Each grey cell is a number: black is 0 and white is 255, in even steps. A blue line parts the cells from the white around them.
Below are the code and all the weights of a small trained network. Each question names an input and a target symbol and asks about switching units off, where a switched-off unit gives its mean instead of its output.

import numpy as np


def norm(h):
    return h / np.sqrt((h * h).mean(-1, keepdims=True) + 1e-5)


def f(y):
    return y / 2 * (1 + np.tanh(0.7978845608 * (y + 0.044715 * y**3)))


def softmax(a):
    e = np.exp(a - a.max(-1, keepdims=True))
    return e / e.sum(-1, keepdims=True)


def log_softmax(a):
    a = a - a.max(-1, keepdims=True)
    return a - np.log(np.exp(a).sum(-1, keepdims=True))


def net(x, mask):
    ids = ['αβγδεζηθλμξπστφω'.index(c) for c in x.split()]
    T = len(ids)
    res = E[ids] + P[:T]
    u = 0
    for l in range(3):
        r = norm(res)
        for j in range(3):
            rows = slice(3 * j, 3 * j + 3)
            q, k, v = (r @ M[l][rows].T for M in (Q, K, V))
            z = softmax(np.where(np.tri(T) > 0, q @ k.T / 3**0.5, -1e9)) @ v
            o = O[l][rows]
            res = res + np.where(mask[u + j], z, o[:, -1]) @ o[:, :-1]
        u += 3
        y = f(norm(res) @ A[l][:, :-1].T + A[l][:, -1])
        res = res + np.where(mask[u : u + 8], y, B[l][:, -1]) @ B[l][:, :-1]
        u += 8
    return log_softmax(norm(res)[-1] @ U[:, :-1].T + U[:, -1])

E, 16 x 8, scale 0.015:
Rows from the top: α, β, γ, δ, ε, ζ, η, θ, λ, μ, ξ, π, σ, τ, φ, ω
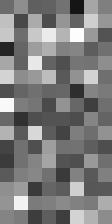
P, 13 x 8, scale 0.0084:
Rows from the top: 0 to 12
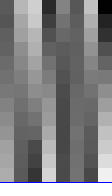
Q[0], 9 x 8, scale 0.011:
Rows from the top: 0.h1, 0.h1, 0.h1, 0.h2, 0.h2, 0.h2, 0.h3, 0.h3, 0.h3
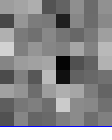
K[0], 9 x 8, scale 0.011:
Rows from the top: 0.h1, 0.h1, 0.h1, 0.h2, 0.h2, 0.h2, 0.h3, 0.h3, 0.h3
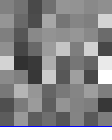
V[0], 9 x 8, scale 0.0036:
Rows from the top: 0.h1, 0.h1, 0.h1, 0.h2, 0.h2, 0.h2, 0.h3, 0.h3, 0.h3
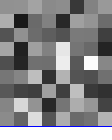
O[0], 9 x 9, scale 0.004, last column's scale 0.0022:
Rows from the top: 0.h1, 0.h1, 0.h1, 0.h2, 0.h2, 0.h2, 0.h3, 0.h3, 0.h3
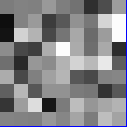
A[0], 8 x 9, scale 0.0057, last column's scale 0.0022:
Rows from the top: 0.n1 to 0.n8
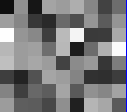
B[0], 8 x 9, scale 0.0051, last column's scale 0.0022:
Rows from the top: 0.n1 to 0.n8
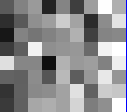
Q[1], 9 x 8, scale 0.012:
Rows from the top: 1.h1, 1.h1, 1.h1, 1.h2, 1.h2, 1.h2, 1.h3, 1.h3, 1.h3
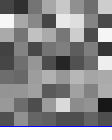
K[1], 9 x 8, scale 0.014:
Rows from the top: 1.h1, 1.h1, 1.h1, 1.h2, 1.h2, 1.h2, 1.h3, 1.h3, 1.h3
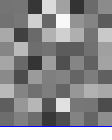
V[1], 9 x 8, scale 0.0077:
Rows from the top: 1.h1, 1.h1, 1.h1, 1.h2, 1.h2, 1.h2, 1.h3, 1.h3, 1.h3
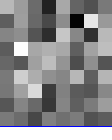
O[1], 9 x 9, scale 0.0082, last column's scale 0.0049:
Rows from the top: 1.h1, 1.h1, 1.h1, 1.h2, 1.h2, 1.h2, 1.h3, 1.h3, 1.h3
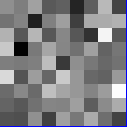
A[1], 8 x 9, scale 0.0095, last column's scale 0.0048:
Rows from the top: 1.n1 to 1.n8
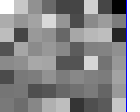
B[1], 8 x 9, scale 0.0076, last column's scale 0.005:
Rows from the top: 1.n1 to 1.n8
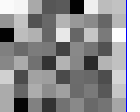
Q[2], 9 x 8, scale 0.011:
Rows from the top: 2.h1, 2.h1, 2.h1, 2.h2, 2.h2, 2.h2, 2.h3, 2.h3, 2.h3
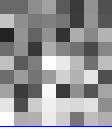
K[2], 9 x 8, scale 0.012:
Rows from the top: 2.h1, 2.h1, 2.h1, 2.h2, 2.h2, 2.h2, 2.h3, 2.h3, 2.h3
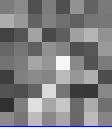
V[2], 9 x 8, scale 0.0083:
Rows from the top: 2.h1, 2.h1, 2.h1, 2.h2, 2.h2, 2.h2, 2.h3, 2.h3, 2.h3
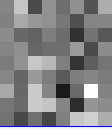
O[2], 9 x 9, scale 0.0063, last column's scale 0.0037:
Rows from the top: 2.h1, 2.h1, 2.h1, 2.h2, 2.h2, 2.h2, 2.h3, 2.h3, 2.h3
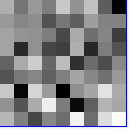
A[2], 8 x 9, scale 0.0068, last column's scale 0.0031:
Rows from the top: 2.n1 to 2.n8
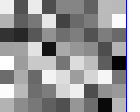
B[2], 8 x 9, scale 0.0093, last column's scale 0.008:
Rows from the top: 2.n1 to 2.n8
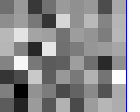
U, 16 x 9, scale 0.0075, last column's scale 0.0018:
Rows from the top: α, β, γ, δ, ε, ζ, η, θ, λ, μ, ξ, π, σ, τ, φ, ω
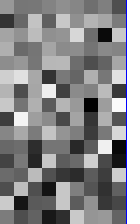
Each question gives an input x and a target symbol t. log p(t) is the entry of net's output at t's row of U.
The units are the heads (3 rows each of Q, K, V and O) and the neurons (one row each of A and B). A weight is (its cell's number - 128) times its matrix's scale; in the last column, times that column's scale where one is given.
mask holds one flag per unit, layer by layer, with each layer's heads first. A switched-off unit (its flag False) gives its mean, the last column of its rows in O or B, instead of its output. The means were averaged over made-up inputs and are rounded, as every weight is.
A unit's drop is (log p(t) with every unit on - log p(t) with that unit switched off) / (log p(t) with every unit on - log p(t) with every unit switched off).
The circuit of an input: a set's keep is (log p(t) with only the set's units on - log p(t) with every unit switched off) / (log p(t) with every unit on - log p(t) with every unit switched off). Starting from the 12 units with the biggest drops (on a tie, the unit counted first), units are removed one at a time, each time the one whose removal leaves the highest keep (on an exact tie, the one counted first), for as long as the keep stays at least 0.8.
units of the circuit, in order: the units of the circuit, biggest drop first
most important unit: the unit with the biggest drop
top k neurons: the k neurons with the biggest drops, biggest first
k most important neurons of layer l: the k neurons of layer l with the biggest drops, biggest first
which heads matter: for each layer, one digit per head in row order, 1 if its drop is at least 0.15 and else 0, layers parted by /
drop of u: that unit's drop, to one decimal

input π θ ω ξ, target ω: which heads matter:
000 / 000 / 001
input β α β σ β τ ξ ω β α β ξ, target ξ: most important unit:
0.n1
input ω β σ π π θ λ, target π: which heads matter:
000 / 100 / 000
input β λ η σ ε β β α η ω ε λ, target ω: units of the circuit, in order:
(1.h3, 2.h3)
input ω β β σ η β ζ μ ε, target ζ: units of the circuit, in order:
(1.h3, 2.n1)
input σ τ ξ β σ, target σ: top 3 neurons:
(1.n3, 1.n4, 1.n6)
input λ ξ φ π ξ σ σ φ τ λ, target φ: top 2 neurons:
(1.n3, 1.n7)
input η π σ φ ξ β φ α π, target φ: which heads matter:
010 / 010 / 000
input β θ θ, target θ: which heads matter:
000 / 100 / 000
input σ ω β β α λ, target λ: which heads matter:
000 / 010 / 000
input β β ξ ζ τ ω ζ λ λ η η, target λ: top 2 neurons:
(2.n3, 1.n1)
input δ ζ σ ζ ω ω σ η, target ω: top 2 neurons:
(0.n4, 1.n3)
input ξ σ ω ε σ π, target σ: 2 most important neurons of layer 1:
(1.n4, 1.n6)
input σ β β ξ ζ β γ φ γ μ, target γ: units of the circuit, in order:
(1.h1)
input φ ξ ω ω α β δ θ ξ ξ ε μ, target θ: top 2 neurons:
(0.n1, 1.n1)
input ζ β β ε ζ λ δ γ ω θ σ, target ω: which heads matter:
010 / 011 / 001
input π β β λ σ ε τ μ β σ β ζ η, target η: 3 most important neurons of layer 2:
(2.n3, 2.n6, 2.n8)
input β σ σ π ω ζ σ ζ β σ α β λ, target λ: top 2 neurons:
(2.n3, 0.n2)
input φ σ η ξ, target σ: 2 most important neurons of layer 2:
(2.n3, 2.n4)
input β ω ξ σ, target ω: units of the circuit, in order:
(2.h3)
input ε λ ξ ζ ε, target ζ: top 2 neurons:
(1.n1, 2.n1)
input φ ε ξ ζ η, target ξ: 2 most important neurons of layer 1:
(1.n8, 1.n3)
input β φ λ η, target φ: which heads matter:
000 / 010 / 000
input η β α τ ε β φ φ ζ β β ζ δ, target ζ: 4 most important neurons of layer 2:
(2.n2, 2.n3, 2.n6, 2.n7)
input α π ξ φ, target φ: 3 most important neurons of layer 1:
(1.n3, 1.n8, 1.n2)
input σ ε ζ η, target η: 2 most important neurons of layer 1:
(1.n6, 1.n5)
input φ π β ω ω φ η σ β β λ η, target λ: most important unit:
1.h2
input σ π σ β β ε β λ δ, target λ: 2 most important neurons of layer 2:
(2.n3, 2.n6)
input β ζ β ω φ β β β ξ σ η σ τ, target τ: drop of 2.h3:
0.4
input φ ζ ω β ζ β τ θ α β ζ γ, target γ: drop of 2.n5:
0.4
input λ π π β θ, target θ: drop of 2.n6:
0.1
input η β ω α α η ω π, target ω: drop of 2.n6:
0.0
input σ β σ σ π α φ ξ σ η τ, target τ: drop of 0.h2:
0.1
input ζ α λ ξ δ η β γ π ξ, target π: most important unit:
1.h1
